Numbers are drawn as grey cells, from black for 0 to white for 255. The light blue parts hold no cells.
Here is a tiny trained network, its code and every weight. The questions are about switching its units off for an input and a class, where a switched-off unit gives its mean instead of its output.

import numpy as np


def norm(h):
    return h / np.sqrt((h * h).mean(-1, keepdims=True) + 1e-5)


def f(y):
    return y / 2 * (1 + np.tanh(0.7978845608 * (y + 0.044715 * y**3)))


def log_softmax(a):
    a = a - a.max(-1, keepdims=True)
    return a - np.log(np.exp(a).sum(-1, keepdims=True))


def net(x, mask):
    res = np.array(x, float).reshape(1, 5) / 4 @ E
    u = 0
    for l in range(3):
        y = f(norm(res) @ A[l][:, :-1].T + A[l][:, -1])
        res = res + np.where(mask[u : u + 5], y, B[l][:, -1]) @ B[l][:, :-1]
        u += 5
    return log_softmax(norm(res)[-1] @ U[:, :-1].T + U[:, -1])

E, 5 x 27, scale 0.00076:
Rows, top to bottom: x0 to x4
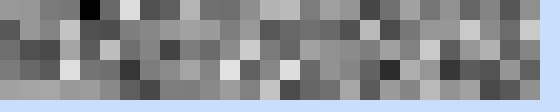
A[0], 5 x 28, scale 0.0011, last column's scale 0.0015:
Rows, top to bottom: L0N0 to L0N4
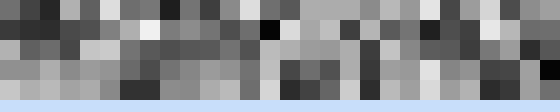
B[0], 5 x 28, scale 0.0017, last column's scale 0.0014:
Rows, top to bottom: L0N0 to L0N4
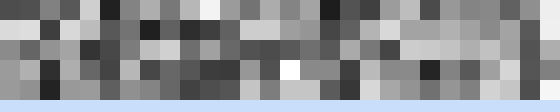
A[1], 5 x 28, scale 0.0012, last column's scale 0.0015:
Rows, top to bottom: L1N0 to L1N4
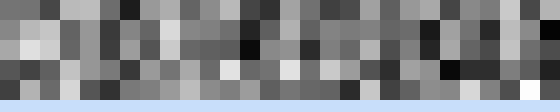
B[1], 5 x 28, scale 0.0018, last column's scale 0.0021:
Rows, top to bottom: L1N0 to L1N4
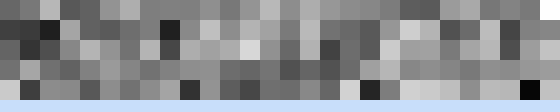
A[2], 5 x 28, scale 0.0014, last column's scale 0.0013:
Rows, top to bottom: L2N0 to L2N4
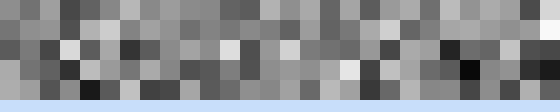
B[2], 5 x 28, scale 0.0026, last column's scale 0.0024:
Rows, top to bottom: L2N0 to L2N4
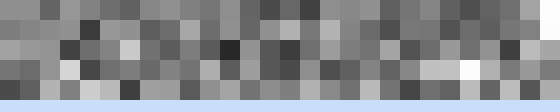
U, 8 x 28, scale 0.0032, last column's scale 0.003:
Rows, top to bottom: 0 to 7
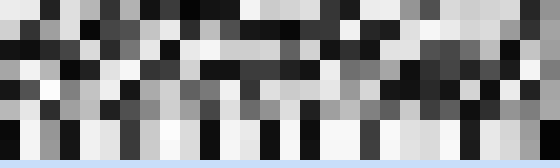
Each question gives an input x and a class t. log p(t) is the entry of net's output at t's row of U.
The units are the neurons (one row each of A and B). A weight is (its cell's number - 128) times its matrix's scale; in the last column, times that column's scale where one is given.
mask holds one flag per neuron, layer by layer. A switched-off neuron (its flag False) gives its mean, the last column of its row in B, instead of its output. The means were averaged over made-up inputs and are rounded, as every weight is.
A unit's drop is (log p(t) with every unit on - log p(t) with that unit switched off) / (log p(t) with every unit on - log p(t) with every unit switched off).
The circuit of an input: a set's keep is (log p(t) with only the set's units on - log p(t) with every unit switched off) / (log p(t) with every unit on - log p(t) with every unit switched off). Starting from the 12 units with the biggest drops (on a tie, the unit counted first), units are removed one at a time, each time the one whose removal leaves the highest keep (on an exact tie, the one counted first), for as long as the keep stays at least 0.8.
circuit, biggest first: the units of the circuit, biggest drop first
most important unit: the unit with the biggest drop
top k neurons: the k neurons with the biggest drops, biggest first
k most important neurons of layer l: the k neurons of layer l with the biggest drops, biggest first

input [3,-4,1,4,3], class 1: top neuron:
[L0N2]
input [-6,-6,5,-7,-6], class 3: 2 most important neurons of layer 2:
[L2N1, L2N4]
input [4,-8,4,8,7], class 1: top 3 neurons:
[L2N3, L0N2, L0N1]
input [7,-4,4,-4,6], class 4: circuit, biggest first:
[L2N4, L2N2]
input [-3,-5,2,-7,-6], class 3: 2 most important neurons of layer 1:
[L1N4, L1N1]
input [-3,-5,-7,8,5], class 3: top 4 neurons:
[L2N2, L0N0, L1N4, L0N1]
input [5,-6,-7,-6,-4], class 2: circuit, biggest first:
[L1N2, L1N1]
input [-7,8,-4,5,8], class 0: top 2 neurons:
[L0N4, L0N2]
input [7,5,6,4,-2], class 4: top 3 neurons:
[L2N4, L1N2, L0N2]
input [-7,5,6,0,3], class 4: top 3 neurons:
[L1N2, L1N1, L0N2]
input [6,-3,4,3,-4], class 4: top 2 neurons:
[L2N4, L0N4]
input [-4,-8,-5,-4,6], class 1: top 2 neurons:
[L0N2, L2N3]
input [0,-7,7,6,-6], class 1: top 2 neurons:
[L0N2, L2N3]
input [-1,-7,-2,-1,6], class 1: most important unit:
L0N2
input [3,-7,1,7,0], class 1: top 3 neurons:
[L2N3, L0N2, L2N1]
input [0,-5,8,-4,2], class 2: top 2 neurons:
[L0N0, L1N4]
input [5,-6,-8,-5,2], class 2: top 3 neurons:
[L1N2, L1N1, L1N4]
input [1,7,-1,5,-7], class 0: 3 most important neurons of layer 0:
[L0N1, L0N2, L0N0]
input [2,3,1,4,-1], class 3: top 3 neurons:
[L0N2, L2N2, L1N3]
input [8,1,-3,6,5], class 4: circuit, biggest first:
[L2N4]
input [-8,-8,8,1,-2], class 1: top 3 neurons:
[L0N2, L2N3, L1N2]
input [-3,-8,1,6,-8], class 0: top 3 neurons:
[L0N1, L1N4, L2N2]
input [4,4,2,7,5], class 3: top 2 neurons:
[L2N2, L0N1]
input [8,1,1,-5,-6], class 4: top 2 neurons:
[L2N4, L0N4]
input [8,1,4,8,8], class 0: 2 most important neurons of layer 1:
[L1N0, L1N3]
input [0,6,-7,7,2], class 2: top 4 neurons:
[L1N2, L1N1, L0N2, L2N1]
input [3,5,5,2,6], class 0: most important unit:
L0N4
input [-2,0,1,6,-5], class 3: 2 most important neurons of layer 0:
[L0N4, L0N3]
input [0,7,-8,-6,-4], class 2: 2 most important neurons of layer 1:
[L1N2, L1N1]
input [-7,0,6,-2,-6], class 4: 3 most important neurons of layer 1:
[L1N2, L1N1, L1N0]
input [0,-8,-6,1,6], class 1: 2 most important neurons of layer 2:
[L2N3, L2N0]
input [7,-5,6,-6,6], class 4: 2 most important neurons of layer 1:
[L1N4, L1N2]
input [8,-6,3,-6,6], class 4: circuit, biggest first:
[L2N4, L0N1, L2N2]
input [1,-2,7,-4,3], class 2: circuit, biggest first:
[L0N0]
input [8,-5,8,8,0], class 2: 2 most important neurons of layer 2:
[L2N1, L2N2]
